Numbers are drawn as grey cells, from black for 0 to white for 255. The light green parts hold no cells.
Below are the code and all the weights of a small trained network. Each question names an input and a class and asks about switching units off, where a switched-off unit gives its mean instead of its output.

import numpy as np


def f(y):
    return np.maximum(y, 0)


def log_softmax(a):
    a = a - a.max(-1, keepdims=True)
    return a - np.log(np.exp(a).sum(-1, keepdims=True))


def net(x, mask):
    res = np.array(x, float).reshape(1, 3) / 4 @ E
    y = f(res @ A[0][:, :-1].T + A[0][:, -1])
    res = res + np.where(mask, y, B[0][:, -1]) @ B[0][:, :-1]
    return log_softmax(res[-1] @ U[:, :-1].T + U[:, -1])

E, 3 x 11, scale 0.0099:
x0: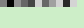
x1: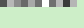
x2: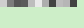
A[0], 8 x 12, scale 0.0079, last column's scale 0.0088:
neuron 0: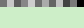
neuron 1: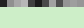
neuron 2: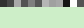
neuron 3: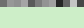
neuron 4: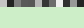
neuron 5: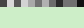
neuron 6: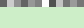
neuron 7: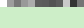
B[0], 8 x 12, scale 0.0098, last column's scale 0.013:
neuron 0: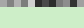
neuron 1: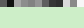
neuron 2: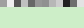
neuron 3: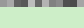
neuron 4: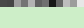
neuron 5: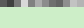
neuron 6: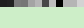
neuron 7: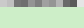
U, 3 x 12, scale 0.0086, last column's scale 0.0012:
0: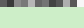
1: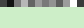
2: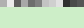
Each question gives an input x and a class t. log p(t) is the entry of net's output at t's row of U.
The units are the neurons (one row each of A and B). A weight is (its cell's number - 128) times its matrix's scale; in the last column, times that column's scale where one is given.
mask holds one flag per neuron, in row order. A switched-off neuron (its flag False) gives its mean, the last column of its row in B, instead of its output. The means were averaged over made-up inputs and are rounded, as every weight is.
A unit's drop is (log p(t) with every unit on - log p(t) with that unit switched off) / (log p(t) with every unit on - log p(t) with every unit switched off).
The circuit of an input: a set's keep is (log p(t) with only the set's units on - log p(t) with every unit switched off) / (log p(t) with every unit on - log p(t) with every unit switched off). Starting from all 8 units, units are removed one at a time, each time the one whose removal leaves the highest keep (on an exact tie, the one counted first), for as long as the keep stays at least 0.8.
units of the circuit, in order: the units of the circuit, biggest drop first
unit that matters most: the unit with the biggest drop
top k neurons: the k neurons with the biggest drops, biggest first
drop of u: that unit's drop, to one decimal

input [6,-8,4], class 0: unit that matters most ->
neuron 4
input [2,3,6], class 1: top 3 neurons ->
(neuron 6; neuron 7; neuron 3)
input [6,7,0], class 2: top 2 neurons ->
(neuron 2; neuron 1)
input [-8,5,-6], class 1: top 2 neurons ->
(neuron 5; neuron 6)
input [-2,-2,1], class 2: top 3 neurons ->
(neuron 1; neuron 4; neuron 6)
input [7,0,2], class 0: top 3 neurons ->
(neuron 4; neuron 6; neuron 5)
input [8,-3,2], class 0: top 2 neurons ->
(neuron 4; neuron 6)
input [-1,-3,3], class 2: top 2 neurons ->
(neuron 1; neuron 4)
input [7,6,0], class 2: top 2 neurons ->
(neuron 2; neuron 1)
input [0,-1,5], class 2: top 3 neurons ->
(neuron 1; neuron 4; neuron 6)
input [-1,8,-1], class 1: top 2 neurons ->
(neuron 6; neuron 7)
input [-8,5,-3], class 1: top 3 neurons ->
(neuron 5; neuron 6; neuron 4)
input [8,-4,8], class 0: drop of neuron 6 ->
0.1
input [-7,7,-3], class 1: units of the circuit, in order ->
(neuron 5)
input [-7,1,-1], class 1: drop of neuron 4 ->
0.2
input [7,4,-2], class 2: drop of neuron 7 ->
0.0
